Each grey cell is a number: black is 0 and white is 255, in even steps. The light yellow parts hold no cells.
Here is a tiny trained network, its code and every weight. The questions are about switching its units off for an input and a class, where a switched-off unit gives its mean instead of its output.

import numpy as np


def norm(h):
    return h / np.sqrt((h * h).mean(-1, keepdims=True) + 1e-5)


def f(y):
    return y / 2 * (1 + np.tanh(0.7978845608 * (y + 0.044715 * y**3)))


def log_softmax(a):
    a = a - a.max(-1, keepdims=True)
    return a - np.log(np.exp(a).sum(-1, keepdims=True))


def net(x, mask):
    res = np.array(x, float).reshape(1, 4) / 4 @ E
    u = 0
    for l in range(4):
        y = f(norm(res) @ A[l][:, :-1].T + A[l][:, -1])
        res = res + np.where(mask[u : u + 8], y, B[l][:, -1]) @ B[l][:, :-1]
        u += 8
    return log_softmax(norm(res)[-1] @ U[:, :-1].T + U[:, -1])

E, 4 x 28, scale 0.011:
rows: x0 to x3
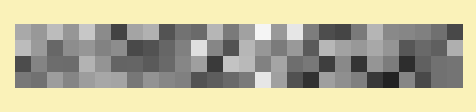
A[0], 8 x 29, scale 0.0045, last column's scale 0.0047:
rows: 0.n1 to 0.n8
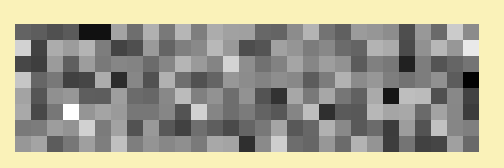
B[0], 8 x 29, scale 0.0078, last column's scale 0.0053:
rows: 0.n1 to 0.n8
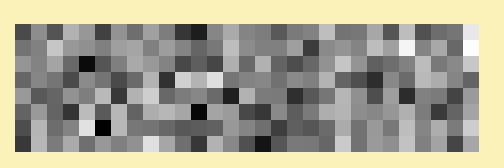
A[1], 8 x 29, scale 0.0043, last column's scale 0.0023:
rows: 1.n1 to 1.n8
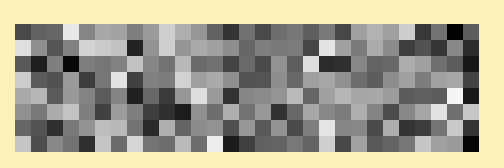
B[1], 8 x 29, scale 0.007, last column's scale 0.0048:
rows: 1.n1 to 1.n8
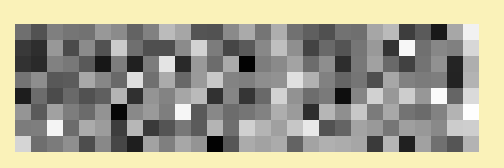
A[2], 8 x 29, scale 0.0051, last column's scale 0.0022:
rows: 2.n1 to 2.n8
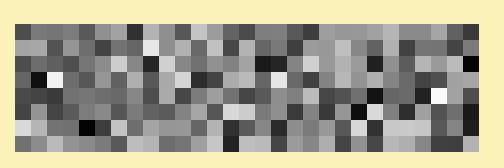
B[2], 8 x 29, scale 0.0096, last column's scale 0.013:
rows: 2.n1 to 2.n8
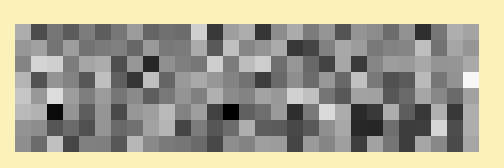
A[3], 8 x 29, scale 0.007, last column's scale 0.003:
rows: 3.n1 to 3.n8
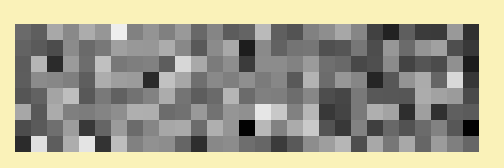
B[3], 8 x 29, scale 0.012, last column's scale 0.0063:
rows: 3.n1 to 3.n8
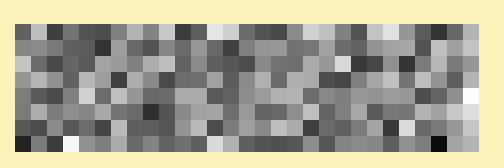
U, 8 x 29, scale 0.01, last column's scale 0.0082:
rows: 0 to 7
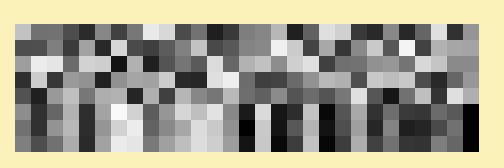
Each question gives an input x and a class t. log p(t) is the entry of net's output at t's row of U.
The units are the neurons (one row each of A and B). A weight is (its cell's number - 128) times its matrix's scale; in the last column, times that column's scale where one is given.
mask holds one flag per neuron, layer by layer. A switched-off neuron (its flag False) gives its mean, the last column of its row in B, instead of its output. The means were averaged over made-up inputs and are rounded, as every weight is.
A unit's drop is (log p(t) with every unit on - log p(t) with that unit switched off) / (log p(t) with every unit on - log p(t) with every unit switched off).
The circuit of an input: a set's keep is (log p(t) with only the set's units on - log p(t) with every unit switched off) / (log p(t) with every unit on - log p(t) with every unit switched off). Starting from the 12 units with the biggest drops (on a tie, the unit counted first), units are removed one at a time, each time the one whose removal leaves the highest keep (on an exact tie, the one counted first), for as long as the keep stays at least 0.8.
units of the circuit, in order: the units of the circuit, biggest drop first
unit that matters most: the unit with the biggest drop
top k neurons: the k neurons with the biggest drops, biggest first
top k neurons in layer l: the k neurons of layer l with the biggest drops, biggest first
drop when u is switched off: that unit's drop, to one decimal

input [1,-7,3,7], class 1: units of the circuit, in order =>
[3.n5]
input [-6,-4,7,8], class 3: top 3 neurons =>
[3.n1; 0.n7; 1.n1]
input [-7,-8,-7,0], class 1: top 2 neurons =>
[1.n3; 3.n5]
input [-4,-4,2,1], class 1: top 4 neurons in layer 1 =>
[1.n3; 1.n6; 1.n1; 1.n7]
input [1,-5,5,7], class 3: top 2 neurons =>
[3.n1; 0.n7]
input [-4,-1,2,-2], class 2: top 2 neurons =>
[0.n2; 2.n3]
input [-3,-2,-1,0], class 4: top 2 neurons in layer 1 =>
[1.n6; 1.n1]
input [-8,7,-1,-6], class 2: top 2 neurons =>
[1.n7; 2.n3]
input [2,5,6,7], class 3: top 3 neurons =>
[3.n1; 1.n1; 0.n7]
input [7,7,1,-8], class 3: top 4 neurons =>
[0.n6; 0.n2; 2.n4; 1.n6]
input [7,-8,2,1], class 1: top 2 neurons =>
[1.n3; 3.n7]
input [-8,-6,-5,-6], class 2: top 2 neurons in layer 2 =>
[2.n3; 2.n5]
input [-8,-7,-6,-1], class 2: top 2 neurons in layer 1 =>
[1.n5; 1.n2]
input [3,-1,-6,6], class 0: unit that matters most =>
0.n1
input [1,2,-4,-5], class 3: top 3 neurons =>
[0.n1; 0.n6; 1.n8]
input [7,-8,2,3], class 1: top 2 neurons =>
[3.n7; 1.n3]
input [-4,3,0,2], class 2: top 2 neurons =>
[1.n7; 0.n2]
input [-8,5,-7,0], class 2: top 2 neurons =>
[1.n7; 2.n3]
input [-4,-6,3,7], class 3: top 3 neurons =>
[3.n1; 0.n7; 1.n5]
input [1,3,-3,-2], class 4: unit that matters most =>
1.n1
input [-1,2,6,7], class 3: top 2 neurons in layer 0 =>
[0.n7; 0.n8]
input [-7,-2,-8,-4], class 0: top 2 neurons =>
[2.n7; 1.n8]
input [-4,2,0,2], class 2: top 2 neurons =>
[0.n2; 2.n3]
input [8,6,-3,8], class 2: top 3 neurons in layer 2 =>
[2.n8; 2.n7; 2.n6]
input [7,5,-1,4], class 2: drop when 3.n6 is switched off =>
0.1
